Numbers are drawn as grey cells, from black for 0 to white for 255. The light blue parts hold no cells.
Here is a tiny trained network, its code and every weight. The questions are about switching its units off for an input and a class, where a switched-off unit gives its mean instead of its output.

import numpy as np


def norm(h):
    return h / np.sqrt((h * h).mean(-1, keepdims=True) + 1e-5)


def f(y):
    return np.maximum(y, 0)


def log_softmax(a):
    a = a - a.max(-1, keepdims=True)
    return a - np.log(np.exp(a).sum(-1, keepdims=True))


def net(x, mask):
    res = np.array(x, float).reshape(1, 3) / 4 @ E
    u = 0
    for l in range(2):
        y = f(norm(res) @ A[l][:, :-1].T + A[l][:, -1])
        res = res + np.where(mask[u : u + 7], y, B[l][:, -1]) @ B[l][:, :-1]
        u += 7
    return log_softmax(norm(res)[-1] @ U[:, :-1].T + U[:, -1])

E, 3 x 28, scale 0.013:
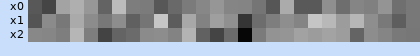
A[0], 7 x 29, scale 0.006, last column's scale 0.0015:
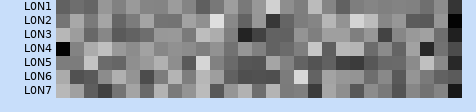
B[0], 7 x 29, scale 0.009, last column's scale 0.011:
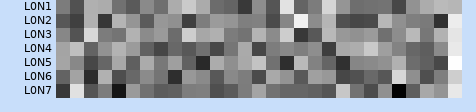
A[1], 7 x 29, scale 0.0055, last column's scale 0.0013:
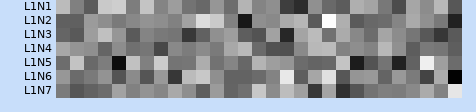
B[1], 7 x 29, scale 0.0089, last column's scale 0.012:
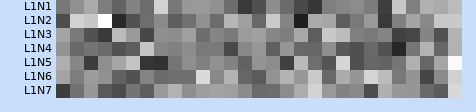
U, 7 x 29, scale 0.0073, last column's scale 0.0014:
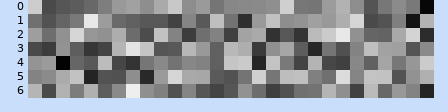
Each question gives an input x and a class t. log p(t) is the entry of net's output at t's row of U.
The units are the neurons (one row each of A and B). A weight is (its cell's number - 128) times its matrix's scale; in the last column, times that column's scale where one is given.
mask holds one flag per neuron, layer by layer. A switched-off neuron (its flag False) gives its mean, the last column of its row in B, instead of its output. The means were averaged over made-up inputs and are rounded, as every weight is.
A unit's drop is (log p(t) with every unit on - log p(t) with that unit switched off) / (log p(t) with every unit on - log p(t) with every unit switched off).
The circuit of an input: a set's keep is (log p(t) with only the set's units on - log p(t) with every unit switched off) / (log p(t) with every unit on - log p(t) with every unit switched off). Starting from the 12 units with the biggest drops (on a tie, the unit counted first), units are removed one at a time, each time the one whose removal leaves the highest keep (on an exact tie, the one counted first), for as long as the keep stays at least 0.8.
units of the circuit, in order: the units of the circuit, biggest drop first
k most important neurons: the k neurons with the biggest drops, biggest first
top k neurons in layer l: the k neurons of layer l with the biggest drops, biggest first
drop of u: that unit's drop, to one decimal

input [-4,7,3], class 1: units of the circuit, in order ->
[L0N2]
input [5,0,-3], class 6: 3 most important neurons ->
[L0N2; L0N7; L1N1]
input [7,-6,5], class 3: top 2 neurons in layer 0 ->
[L0N4; L0N5]
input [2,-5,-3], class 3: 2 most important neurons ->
[L0N5; L1N7]
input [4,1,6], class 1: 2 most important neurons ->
[L0N4; L0N2]
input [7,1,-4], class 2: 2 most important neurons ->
[L0N2; L0N4]
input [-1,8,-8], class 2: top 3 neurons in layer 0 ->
[L0N2; L0N4; L0N7]
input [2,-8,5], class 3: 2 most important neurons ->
[L0N5; L0N1]
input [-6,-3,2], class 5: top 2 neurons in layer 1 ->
[L1N6; L1N2]
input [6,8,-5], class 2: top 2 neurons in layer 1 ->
[L1N1; L1N7]
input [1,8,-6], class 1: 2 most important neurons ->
[L0N3; L1N2]
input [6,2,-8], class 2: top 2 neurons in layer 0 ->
[L0N2; L0N5]
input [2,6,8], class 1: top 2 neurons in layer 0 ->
[L0N4; L0N2]
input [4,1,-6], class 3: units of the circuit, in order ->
[L1N5]
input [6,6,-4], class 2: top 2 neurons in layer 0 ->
[L0N2; L0N5]
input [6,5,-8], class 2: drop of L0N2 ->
0.1
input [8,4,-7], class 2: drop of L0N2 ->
0.1
